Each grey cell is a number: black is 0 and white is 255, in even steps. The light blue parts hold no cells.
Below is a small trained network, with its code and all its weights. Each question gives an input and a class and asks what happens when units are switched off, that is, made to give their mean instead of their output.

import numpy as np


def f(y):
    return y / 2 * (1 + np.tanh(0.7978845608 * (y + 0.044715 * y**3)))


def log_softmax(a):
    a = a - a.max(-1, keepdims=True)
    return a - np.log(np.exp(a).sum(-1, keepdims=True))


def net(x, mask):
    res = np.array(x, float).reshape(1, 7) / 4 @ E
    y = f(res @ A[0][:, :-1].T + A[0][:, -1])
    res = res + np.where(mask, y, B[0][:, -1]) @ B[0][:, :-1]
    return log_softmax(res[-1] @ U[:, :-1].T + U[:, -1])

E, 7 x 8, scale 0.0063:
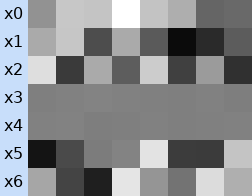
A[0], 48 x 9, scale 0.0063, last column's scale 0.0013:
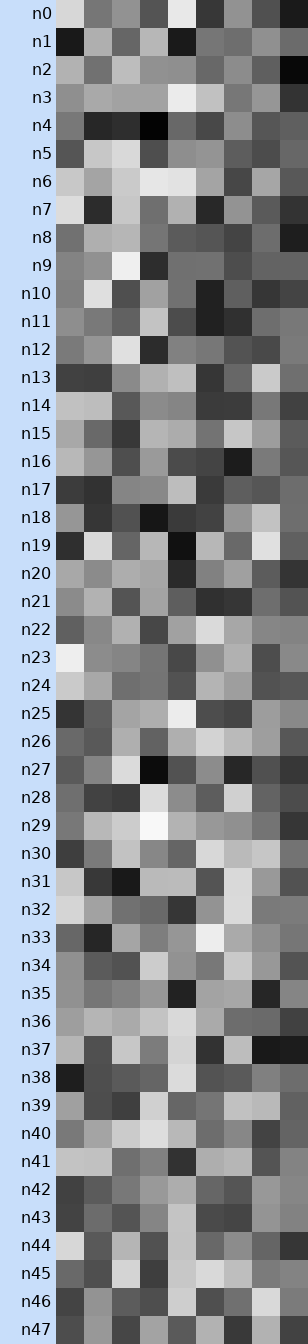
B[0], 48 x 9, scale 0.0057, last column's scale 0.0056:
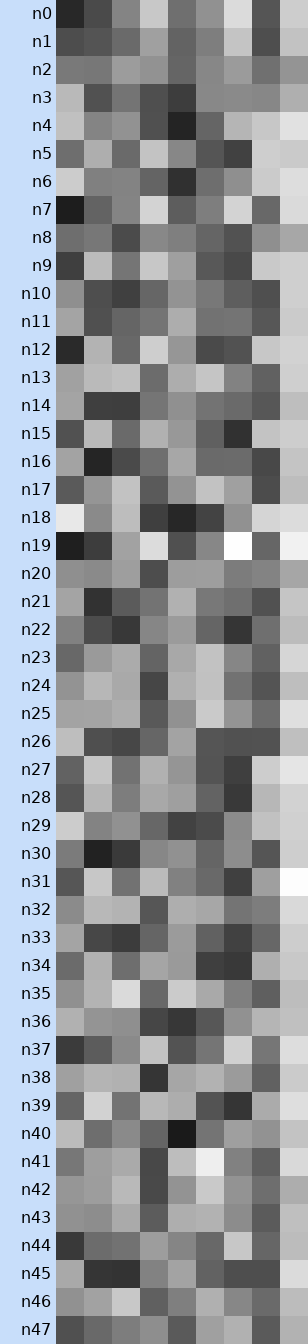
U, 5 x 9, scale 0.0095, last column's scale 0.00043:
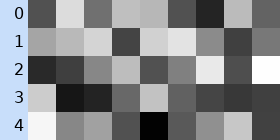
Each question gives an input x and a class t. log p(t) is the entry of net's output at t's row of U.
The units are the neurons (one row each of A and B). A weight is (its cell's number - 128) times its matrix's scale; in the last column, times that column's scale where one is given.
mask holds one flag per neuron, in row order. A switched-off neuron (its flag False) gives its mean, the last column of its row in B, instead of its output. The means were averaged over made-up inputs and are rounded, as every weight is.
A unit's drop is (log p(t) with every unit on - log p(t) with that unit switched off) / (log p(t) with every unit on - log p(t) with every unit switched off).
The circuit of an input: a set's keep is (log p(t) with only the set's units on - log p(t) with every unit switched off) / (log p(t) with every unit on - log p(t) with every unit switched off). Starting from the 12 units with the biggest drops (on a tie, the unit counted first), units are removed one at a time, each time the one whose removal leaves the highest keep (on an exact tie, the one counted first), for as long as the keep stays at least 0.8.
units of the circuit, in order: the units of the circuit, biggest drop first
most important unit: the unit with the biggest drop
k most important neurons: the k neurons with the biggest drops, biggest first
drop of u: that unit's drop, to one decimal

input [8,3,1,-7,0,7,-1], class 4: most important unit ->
n6
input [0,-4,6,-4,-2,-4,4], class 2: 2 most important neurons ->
[n37, n7]
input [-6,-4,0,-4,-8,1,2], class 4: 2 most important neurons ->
[n18, n4]
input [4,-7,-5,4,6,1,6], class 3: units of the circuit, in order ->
[n33, n26]
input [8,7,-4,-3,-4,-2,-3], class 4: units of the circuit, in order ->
[n6, n40]
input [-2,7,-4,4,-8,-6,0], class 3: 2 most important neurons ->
[n16, n10]
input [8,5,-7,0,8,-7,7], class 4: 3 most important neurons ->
[n29, n6, n36]
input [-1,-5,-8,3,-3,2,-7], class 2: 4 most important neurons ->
[n19, n1, n30, n47]
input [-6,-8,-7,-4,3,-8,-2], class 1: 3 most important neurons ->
[n41, n32, n35]
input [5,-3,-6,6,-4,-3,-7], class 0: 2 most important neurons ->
[n5, n27]
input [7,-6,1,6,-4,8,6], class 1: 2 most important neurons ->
[n13, n25]
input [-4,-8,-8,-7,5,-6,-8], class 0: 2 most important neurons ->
[n27, n5]
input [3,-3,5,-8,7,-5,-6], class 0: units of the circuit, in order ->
[n12, n9]
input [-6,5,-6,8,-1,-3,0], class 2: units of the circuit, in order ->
[n19]
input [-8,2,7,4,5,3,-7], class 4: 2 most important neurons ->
[n4, n18]
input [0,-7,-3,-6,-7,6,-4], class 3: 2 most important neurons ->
[n45, n30]
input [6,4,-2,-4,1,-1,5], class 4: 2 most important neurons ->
[n6, n29]
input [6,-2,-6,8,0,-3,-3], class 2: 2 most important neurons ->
[n19, n18]
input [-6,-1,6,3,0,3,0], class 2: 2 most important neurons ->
[n7, n0]
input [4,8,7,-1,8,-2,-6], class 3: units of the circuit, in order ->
[n14]
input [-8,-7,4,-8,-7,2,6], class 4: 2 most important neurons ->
[n18, n4]
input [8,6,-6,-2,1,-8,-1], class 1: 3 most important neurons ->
[n41, n24, n35]
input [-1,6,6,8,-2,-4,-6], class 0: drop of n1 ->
0.1
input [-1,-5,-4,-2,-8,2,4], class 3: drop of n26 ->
0.2
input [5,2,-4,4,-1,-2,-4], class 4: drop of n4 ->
-0.1
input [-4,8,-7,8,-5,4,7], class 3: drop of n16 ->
0.5
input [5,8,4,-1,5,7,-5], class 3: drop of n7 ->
0.0
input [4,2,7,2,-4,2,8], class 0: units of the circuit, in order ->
[n31]
